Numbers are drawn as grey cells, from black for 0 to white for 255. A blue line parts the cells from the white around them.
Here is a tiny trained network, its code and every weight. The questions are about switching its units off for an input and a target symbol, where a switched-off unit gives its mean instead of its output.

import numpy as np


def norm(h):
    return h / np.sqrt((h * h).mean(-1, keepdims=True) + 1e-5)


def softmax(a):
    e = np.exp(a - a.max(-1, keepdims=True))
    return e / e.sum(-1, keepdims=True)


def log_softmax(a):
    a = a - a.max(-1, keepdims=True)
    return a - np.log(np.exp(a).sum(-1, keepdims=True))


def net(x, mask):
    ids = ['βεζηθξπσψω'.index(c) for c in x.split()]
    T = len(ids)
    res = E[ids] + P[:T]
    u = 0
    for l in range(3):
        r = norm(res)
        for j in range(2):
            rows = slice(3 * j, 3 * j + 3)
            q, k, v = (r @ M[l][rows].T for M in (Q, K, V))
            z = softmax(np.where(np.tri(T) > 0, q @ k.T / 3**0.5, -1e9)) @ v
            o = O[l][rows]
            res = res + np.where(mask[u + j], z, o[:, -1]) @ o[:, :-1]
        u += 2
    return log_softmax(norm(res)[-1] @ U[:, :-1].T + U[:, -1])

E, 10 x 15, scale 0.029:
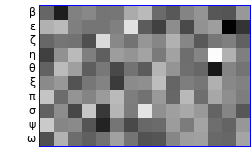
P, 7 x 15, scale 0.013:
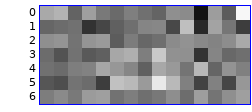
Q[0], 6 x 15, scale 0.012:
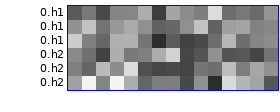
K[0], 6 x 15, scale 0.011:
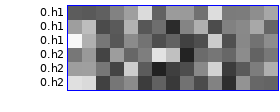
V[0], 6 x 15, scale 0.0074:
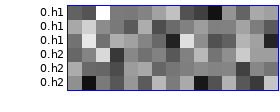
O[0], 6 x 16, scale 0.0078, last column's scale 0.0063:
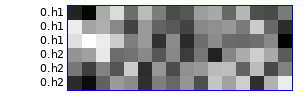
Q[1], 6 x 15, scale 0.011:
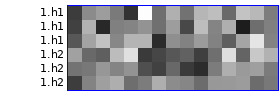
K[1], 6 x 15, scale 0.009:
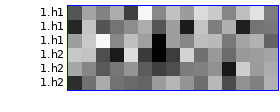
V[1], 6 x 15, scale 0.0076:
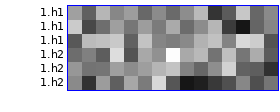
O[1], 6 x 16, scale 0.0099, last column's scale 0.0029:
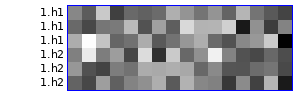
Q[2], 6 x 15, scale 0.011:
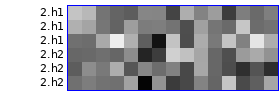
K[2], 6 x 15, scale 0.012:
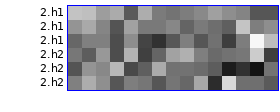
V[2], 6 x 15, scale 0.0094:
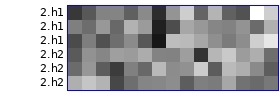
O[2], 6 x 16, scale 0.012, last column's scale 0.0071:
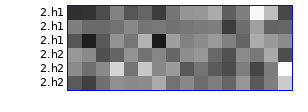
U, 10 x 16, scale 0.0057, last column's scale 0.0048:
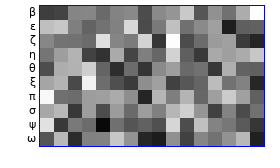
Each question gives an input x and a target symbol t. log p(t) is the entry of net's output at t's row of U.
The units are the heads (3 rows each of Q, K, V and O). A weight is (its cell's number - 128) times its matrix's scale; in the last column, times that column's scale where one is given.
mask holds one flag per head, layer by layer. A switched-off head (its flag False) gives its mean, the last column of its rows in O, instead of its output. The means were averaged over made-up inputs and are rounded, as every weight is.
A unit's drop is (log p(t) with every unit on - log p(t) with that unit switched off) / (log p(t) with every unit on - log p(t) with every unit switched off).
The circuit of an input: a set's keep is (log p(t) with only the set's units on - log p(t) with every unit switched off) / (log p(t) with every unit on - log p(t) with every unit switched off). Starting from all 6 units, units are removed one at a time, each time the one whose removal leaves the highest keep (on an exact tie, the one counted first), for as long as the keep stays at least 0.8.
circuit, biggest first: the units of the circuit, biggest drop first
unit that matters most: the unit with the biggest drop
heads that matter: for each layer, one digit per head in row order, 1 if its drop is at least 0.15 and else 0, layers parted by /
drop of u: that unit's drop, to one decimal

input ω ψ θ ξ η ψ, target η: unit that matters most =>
1.h1
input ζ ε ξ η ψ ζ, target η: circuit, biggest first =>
0.h1, 1.h1
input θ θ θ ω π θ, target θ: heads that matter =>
10 / 01 / 00
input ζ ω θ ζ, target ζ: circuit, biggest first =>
0.h1, 0.h2
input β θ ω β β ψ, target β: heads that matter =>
00 / 00 / 00
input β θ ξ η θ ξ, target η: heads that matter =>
00 / 00 / 00
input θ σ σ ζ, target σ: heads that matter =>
00 / 01 / 00
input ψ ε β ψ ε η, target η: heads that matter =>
00 / 00 / 00
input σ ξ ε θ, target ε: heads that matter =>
00 / 00 / 10
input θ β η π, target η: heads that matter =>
01 / 00 / 00
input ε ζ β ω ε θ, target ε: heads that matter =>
00 / 01 / 10
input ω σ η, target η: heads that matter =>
00 / 10 / 00
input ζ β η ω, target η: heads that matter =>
01 / 00 / 00
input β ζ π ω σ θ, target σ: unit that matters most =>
1.h2
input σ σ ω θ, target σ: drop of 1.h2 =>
0.2
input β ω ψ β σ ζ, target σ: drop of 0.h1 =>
0.0
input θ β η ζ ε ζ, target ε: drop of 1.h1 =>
-0.1
